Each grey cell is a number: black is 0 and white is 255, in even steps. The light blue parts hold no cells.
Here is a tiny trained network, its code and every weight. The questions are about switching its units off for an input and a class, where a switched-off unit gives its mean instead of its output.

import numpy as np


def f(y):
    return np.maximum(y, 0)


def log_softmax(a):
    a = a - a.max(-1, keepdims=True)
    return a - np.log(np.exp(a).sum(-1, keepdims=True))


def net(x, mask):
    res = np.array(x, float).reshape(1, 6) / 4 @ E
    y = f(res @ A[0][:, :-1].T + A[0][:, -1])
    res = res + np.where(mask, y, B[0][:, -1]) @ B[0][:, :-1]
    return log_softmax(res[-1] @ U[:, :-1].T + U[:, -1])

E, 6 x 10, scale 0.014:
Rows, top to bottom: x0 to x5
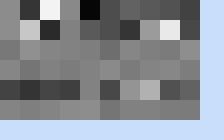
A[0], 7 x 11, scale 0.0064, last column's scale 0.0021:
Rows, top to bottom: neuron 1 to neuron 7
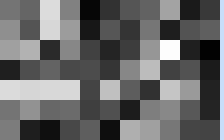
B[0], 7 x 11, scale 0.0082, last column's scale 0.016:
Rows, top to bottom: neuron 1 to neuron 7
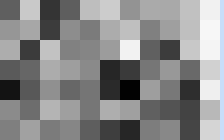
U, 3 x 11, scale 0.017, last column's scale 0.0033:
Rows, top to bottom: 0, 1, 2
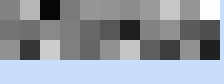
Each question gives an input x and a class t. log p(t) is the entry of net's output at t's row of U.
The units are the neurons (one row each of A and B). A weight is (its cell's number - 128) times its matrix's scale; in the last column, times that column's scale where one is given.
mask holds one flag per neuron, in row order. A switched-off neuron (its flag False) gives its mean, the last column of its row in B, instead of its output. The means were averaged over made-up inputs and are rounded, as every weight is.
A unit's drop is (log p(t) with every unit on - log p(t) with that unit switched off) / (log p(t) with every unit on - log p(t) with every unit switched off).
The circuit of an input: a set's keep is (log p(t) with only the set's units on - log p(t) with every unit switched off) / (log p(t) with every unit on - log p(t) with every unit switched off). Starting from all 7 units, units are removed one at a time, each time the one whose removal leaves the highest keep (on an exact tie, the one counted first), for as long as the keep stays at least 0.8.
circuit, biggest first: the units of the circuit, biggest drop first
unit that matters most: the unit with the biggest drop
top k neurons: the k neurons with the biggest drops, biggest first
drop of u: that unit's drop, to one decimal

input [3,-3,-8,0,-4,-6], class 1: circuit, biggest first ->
[neuron 3]
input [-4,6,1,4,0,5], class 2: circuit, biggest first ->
[neuron 3; neuron 1]
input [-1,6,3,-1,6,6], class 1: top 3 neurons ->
[neuron 7; neuron 4; neuron 2]
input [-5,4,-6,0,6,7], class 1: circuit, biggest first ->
[neuron 1; neuron 2]
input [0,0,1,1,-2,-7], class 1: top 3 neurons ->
[neuron 3; neuron 1; neuron 2]
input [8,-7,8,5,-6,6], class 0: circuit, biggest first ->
[neuron 2; neuron 1]
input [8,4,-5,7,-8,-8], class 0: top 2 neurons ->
[neuron 1; neuron 2]
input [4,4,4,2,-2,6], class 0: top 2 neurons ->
[neuron 1; neuron 2]
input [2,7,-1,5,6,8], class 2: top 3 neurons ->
[neuron 3; neuron 5; neuron 6]
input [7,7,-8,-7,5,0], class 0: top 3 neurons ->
[neuron 1; neuron 2; neuron 7]
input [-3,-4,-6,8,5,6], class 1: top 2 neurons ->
[neuron 3; neuron 1]
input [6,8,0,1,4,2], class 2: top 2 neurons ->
[neuron 3; neuron 6]
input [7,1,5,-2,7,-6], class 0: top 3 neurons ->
[neuron 1; neuron 2; neuron 5]
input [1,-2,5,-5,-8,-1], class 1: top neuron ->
[neuron 5]
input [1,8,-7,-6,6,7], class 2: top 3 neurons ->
[neuron 3; neuron 5; neuron 6]
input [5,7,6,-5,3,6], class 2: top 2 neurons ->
[neuron 3; neuron 6]
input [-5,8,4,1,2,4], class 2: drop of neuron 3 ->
0.6
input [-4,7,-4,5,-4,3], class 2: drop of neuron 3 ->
0.5
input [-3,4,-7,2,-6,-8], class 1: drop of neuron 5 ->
0.4
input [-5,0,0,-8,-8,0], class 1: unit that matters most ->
neuron 5
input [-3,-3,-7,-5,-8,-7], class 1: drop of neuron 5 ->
0.1
